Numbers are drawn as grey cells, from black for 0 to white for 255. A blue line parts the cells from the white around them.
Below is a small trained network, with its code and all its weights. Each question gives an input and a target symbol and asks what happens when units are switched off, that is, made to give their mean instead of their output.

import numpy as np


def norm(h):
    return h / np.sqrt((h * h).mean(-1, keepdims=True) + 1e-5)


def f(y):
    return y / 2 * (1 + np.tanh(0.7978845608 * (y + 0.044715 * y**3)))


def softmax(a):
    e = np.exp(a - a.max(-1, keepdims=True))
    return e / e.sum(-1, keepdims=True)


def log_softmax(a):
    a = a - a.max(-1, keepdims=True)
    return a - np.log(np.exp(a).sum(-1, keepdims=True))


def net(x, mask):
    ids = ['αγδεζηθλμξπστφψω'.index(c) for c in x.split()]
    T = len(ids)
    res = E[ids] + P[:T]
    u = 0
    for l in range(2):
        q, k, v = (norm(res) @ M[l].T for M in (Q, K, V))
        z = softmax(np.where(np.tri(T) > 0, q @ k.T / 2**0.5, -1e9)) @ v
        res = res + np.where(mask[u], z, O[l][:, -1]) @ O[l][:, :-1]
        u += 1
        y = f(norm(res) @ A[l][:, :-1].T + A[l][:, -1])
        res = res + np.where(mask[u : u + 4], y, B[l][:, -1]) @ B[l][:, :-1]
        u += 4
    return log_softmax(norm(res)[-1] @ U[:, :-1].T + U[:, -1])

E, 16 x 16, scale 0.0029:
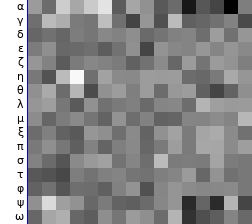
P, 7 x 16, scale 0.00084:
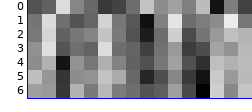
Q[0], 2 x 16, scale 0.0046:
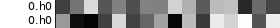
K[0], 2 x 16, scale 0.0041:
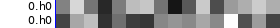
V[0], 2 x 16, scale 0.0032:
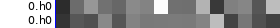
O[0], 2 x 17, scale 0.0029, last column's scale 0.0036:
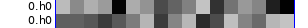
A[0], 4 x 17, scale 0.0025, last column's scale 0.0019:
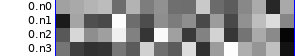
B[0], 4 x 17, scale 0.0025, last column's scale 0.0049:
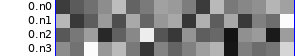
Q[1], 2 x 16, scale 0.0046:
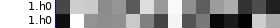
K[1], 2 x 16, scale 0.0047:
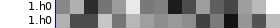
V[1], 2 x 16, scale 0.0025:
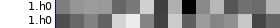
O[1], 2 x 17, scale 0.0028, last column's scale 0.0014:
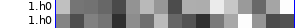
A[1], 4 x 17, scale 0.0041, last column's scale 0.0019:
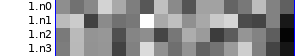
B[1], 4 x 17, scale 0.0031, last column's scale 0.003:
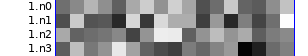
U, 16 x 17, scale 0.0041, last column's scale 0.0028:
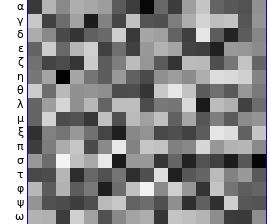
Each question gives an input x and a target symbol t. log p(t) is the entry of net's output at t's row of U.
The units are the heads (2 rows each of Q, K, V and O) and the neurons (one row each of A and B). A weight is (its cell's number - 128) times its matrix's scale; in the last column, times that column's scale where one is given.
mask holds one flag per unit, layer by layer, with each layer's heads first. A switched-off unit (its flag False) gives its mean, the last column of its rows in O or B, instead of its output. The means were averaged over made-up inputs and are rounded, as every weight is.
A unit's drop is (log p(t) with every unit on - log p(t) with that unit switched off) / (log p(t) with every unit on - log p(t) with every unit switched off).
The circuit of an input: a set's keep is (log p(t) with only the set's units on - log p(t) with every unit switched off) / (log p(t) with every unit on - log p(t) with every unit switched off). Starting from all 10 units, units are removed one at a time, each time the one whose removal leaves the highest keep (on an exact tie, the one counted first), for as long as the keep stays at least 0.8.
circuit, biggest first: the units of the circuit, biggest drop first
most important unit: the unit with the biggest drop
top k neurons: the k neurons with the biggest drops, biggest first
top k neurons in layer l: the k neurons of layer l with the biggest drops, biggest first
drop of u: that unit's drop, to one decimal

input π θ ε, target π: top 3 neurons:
0.n0, 1.n0, 1.n1
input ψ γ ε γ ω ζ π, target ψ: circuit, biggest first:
0.h0, 0.n2, 0.n1, 0.n3
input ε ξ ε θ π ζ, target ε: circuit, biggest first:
1.h0, 0.h0, 0.n1
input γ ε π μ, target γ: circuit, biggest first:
1.h0, 0.h0
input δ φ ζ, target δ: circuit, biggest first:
0.h0, 1.n2, 1.n3
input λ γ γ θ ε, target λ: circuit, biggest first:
0.h0, 0.n2
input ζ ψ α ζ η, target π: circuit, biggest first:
1.n0, 1.n1
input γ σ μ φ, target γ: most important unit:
1.h0
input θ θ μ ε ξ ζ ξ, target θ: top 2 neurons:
0.n3, 1.n1
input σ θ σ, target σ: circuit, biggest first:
0.n3, 1.h0, 0.n1
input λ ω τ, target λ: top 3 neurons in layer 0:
0.n2, 0.n1, 0.n0
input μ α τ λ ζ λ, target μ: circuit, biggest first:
0.h0, 1.h0, 1.n1, 0.n3
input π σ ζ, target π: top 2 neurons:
0.n0, 1.n0
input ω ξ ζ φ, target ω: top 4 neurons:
1.n2, 0.n1, 1.n3, 0.n3
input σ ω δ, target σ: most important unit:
0.n3
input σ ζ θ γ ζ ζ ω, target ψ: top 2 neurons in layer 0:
0.n2, 0.n1
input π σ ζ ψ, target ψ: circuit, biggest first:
0.n2, 0.h0, 0.n1, 0.n3
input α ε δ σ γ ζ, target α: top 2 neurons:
1.n3, 0.n1
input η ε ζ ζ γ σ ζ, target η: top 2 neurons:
0.n3, 0.n1
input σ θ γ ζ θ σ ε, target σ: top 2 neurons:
0.n3, 1.n0
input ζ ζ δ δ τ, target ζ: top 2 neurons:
0.n1, 1.n1
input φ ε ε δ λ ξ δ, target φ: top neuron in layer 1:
1.n2
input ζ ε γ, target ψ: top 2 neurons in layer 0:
0.n2, 0.n1
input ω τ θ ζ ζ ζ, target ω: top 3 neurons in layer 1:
1.n2, 1.n3, 1.n1
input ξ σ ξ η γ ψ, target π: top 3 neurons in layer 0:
0.n0, 0.n2, 0.n3
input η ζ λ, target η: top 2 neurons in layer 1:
1.n1, 1.n0
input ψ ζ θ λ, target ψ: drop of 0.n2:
0.5
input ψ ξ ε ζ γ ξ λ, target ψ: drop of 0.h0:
0.7
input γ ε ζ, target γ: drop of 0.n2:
0.0
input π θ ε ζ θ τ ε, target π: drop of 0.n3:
0.1
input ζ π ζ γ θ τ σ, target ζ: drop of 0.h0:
1.4
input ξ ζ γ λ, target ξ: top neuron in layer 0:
0.n1
